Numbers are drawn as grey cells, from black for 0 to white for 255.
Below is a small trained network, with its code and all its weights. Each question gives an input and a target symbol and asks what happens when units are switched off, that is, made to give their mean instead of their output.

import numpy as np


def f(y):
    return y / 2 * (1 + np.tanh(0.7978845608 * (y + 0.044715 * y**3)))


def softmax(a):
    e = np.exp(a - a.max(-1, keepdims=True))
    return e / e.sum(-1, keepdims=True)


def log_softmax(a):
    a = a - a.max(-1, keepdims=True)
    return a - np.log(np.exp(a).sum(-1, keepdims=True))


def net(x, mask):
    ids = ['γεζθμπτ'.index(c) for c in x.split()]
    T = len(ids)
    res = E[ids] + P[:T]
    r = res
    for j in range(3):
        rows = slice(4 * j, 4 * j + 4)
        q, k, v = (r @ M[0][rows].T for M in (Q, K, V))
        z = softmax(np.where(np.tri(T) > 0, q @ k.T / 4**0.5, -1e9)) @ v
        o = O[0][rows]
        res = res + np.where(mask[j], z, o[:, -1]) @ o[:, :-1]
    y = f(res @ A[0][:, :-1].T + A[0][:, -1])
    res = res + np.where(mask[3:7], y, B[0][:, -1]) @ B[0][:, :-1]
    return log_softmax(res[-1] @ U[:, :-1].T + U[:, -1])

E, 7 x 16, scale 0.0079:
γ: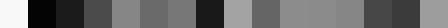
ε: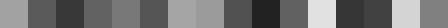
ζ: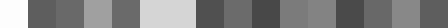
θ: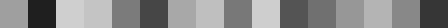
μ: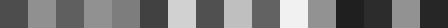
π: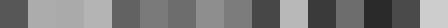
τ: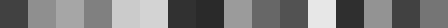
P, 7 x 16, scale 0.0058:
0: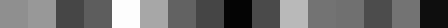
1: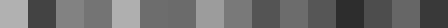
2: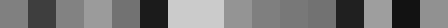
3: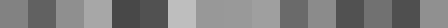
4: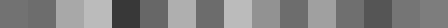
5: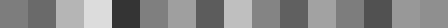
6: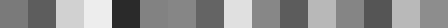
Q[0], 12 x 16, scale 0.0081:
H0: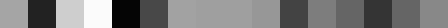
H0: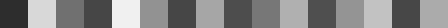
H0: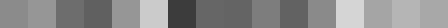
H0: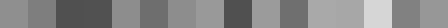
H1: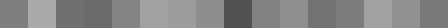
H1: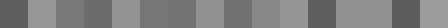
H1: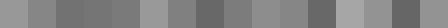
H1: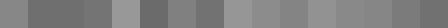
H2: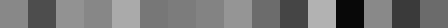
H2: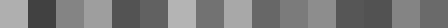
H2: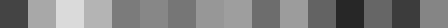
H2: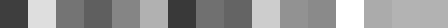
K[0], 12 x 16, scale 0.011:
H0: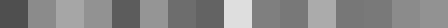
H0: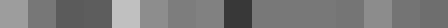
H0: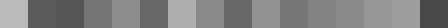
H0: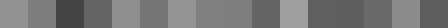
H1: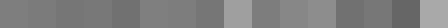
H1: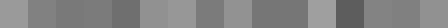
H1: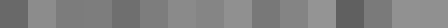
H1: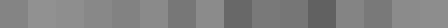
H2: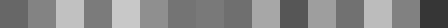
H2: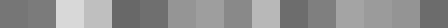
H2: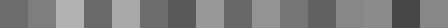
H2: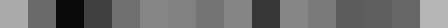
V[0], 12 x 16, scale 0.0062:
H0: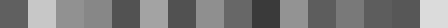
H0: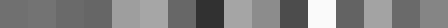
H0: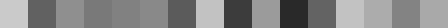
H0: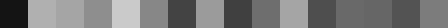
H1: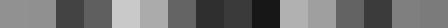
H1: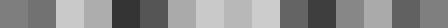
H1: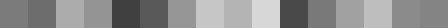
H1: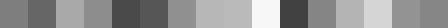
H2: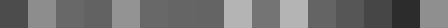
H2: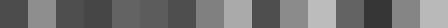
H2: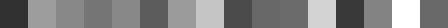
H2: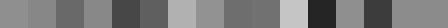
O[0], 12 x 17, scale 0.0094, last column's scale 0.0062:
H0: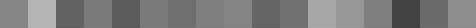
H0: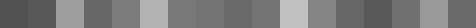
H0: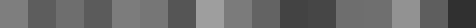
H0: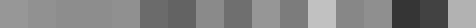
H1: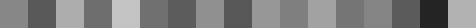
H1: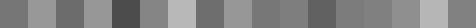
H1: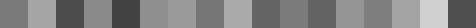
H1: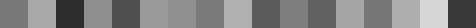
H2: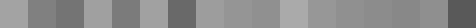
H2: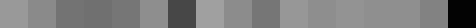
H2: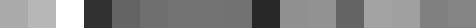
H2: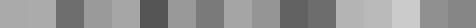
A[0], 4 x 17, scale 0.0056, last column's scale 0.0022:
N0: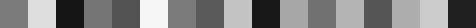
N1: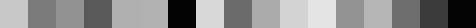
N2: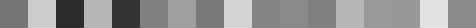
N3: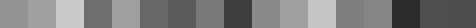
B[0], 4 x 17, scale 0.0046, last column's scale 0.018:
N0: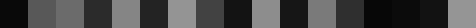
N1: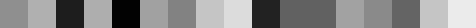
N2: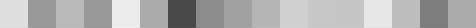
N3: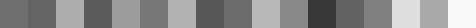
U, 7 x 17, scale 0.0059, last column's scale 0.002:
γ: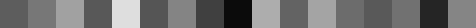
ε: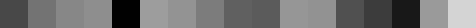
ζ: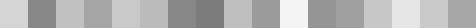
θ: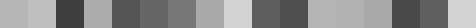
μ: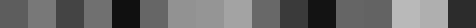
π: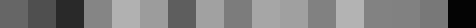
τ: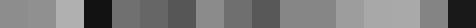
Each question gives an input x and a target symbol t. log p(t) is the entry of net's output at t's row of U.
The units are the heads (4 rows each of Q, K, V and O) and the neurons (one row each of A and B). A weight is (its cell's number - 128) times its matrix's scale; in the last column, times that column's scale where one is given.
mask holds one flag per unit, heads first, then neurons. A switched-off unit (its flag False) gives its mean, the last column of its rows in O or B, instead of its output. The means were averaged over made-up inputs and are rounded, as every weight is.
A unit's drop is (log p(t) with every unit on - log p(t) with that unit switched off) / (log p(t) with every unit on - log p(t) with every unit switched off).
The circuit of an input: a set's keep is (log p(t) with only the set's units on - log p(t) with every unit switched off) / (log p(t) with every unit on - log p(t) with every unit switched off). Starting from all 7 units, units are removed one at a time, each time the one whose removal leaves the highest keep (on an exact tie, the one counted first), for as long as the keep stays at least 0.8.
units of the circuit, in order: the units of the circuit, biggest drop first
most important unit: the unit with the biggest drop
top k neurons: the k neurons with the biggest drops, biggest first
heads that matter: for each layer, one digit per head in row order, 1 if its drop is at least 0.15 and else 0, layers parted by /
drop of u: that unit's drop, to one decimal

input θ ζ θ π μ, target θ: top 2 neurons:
[N3, N2]
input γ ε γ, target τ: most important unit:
H2
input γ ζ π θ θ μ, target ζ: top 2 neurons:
[N2, N1]
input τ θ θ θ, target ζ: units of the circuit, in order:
[H1, N2]
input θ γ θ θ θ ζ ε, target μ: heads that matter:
111
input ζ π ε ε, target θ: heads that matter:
101
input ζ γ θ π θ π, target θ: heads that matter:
110
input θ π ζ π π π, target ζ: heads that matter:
011
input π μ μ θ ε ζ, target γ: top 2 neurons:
[N1, N2]
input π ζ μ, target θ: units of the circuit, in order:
[H2, H0]
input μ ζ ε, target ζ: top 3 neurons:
[N1, N3, N0]
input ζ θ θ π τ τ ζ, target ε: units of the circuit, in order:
[H0, H1, N0]
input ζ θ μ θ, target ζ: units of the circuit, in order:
[H1, H0, N2]
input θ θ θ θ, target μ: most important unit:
N0
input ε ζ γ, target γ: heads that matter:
110
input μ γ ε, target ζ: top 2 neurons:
[N3, N1]
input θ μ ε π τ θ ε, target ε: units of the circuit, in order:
[H0, N2]
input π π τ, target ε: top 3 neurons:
[N1, N3, N2]
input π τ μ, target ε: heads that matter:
101
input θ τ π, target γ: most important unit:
N1
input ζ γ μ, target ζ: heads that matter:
101
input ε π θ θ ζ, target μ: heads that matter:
111
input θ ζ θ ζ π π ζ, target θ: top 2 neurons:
[N3, N2]
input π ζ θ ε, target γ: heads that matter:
000
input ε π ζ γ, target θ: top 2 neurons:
[N1, N0]
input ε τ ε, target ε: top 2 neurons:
[N1, N2]
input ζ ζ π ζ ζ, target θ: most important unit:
H2
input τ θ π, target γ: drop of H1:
0.0
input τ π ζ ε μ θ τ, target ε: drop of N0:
-0.1
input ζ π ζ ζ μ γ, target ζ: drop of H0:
0.6
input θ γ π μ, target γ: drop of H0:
0.1
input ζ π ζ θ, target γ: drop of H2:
0.2
